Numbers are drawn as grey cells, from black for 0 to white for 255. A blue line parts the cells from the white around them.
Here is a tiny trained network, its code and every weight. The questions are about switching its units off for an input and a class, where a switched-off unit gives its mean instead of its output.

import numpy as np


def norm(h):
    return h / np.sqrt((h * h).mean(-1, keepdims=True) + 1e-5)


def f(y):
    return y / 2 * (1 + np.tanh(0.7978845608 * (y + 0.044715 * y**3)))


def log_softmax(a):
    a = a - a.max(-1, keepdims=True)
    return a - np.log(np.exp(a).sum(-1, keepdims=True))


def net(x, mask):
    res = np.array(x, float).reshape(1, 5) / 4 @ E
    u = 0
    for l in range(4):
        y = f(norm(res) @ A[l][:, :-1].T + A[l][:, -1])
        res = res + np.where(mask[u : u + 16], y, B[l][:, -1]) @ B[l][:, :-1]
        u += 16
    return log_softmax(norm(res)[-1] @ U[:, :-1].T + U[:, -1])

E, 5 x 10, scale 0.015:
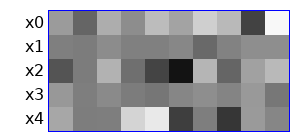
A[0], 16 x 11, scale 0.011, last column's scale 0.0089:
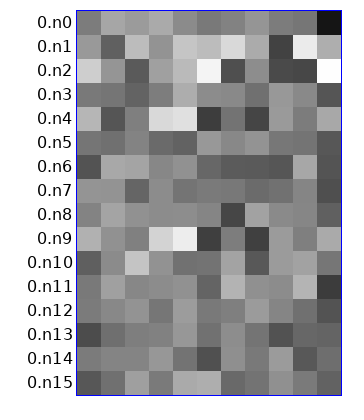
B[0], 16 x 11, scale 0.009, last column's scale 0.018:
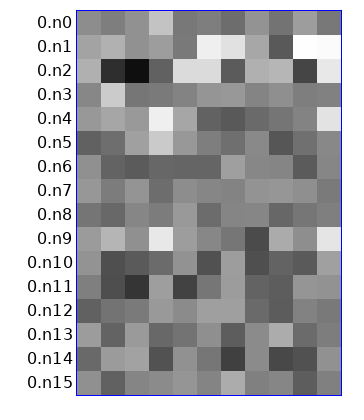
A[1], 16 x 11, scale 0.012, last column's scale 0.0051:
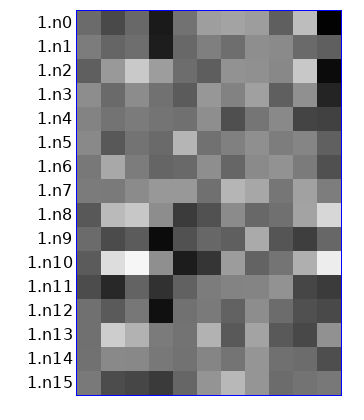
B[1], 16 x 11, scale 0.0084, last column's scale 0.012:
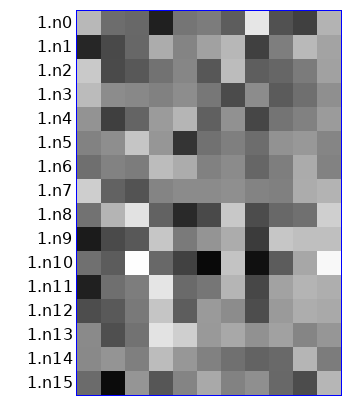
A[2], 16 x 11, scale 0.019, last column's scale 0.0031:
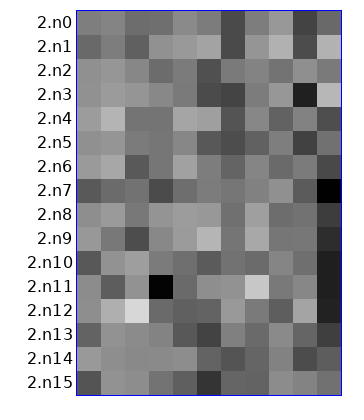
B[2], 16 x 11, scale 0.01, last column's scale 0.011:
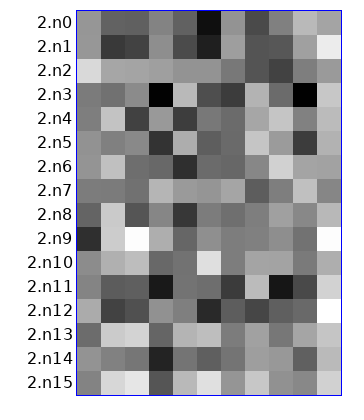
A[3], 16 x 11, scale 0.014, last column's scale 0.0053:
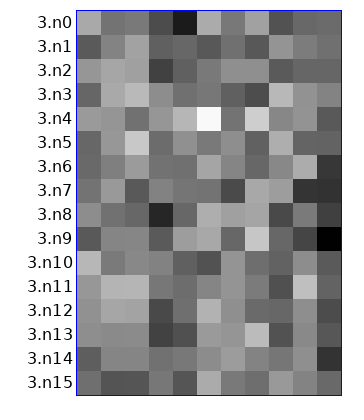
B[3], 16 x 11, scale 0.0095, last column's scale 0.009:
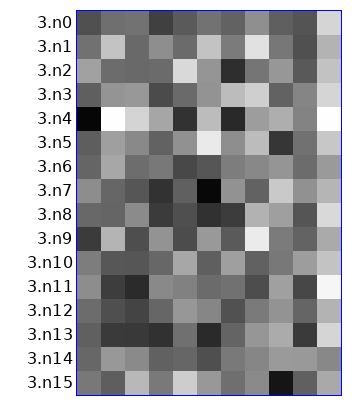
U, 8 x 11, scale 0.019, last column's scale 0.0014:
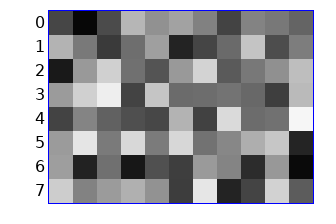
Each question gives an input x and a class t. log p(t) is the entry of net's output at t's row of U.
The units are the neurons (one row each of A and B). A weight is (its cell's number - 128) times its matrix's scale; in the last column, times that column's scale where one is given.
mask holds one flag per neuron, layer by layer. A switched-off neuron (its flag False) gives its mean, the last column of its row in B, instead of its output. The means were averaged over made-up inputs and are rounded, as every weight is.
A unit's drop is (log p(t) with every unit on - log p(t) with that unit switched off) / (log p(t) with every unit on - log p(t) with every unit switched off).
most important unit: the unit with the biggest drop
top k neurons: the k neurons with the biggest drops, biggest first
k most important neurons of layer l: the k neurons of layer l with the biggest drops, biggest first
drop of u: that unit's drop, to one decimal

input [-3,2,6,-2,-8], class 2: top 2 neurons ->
(0.n1 0.n2)
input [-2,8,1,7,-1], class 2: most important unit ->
0.n1
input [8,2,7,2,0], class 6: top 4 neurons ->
(0.n9 0.n4 1.n0 2.n11)
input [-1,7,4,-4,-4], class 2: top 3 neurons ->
(0.n1 0.n2 0.n9)
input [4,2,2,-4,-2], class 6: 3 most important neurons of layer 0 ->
(0.n2 0.n9 0.n4)
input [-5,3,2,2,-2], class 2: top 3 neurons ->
(0.n9 0.n2 0.n4)
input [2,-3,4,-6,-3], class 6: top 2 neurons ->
(0.n2 0.n9)
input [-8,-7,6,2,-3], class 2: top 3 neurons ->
(0.n2 0.n9 0.n4)
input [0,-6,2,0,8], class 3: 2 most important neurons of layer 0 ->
(0.n1 0.n2)
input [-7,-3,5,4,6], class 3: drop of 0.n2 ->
0.2
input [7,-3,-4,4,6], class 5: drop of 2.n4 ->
0.0
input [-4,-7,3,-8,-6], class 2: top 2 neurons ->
(0.n2 0.n1)
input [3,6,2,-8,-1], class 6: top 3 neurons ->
(0.n2 0.n9 0.n4)
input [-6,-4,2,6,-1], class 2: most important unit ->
0.n9
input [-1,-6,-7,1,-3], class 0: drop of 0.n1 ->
0.8
